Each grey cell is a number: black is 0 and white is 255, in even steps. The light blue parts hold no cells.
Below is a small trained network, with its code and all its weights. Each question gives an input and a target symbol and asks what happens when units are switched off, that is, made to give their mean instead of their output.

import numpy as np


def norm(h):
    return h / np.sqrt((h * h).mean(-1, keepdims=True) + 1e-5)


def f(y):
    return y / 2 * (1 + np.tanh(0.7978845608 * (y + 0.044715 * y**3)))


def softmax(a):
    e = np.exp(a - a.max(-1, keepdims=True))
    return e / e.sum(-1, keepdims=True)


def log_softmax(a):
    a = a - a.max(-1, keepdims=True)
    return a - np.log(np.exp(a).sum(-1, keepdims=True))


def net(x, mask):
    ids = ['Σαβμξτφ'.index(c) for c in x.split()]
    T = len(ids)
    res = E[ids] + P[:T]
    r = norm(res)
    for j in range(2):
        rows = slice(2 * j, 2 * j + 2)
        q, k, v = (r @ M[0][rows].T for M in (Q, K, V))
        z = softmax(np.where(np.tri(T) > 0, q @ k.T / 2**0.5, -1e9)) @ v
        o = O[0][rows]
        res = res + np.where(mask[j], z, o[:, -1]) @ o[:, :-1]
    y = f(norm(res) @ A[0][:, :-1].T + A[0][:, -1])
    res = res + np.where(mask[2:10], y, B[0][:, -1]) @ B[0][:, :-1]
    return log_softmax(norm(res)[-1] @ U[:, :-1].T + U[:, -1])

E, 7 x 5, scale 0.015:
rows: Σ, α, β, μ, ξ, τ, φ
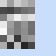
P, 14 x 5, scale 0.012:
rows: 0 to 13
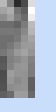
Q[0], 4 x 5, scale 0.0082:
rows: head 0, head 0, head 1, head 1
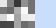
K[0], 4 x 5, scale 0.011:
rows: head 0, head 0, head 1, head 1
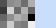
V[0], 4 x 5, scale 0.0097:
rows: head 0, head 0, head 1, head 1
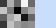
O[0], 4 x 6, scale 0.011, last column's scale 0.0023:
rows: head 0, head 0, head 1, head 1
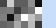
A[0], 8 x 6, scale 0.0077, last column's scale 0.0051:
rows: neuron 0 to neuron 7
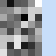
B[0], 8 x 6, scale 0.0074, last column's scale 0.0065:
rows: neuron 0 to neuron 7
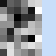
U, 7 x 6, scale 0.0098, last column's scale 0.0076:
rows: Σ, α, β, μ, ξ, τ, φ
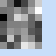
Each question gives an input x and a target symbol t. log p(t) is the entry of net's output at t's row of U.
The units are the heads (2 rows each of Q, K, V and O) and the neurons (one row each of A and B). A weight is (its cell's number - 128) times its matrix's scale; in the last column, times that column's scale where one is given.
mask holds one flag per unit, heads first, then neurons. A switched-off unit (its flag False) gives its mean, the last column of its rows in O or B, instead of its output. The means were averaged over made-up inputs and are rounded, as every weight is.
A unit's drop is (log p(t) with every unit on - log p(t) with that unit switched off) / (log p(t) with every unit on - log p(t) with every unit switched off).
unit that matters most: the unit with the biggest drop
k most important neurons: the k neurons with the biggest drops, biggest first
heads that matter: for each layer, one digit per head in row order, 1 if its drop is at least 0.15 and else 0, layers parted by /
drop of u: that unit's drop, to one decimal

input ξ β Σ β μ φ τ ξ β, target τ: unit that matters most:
head 0
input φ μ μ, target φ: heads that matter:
11
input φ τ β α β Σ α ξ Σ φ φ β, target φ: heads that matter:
01
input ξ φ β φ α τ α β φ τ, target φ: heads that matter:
01
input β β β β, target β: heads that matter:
10
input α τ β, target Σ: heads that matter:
10
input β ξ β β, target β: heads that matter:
11
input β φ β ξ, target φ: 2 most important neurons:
[neuron 1; neuron 2]
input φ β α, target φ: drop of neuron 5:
0.1
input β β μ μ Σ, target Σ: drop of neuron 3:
-0.1
